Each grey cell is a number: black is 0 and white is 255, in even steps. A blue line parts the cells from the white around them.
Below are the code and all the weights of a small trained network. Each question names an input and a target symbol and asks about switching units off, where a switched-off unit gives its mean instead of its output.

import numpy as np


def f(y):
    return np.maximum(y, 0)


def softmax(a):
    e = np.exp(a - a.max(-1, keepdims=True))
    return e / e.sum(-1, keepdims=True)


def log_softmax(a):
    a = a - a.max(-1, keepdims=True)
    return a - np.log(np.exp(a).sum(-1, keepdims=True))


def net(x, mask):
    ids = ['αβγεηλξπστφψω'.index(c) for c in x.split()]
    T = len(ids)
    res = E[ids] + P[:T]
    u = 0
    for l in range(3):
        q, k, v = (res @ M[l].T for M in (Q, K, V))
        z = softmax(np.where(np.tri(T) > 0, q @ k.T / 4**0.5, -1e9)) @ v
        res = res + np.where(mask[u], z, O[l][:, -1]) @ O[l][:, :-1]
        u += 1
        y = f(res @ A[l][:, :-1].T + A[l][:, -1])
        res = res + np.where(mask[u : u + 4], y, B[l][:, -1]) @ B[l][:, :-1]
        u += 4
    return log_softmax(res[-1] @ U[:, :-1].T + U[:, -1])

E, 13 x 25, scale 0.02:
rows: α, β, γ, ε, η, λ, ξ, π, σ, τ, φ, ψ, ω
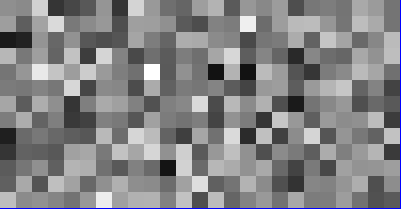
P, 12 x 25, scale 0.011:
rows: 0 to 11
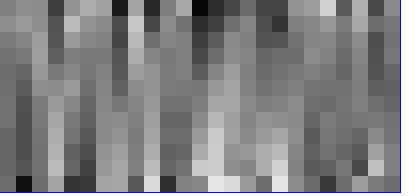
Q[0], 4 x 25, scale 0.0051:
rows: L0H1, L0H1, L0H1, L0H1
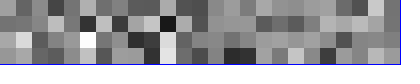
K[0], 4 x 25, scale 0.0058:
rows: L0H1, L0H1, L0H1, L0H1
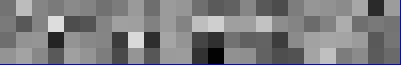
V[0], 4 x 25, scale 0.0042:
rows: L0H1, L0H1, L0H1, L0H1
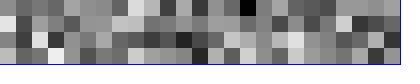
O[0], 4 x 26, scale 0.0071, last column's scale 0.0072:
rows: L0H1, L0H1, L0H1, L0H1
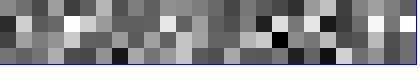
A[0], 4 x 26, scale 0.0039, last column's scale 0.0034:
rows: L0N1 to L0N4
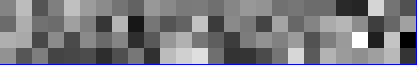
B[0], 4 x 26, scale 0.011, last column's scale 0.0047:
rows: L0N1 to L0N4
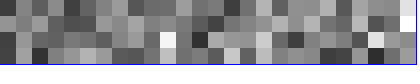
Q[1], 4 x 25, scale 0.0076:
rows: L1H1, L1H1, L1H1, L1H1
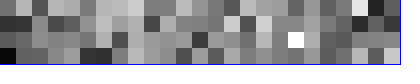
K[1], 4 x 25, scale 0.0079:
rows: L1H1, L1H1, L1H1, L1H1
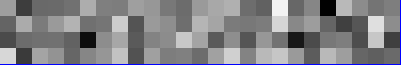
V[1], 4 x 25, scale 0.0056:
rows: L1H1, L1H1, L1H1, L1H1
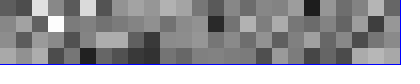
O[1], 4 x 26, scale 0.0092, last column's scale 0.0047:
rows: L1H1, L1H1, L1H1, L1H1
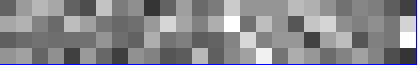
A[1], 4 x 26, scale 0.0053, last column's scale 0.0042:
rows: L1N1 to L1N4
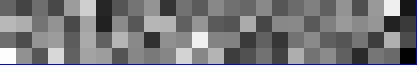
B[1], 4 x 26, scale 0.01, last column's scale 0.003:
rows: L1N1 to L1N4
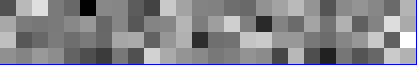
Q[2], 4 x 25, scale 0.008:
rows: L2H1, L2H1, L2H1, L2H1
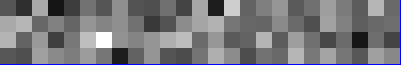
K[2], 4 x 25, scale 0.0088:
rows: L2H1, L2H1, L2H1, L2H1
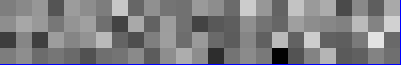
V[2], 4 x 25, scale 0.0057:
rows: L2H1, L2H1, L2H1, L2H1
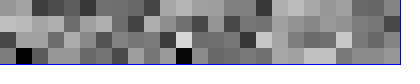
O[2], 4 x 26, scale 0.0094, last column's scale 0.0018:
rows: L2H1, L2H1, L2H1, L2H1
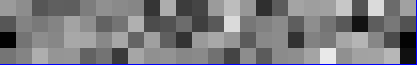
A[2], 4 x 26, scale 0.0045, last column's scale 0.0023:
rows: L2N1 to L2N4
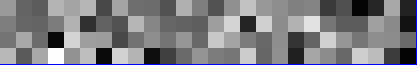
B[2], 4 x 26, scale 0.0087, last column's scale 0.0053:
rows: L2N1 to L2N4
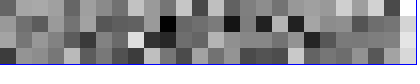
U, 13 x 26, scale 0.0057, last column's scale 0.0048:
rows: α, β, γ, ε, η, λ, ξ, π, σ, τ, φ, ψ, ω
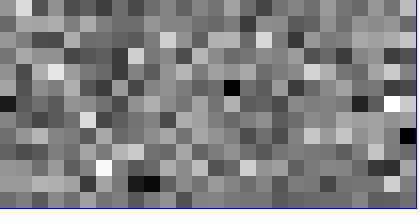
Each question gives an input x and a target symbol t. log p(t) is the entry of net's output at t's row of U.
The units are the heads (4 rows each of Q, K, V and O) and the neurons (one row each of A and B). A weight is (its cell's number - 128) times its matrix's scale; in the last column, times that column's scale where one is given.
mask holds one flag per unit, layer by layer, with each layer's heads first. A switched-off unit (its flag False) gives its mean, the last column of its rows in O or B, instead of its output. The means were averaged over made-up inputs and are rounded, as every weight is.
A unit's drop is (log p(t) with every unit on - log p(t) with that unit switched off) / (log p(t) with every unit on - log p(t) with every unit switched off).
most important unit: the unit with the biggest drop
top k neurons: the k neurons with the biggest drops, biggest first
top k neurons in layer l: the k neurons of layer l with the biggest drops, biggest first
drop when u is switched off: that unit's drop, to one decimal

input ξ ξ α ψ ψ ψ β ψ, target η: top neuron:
L0N3
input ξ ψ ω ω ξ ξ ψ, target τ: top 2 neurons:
L2N1; L0N1
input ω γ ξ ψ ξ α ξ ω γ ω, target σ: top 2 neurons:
L1N4; L0N4
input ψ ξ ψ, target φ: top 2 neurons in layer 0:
L0N3; L0N2
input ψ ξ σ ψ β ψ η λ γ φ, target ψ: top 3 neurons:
L1N1; L0N2; L2N3
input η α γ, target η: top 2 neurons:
L2N2; L1N3
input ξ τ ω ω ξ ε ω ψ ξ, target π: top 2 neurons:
L1N2; L2N1
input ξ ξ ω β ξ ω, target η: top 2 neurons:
L0N2; L1N4
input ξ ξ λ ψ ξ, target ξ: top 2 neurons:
L2N4; L1N3
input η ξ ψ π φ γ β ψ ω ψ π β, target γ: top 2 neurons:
L0N2; L1N3
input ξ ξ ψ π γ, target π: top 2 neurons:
L0N4; L2N2
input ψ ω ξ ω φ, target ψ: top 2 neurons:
L1N1; L0N2
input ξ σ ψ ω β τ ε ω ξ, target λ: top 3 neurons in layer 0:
L0N2; L0N4; L0N3
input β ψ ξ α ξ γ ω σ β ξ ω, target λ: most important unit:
L0H1
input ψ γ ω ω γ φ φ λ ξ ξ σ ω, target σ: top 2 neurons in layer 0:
L0N4; L0N2
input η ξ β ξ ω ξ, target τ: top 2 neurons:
L2N1; L1N3
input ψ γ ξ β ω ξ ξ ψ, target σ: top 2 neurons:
L0N3; L0N1
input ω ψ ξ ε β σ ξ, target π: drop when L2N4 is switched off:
0.0
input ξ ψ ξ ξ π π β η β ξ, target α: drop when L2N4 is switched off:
0.1
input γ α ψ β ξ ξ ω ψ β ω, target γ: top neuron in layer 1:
L1N4
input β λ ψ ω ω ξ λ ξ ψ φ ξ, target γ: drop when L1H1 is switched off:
0.8
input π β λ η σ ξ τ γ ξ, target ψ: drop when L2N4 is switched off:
0.6
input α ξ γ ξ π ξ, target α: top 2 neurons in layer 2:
L2N4; L2N2
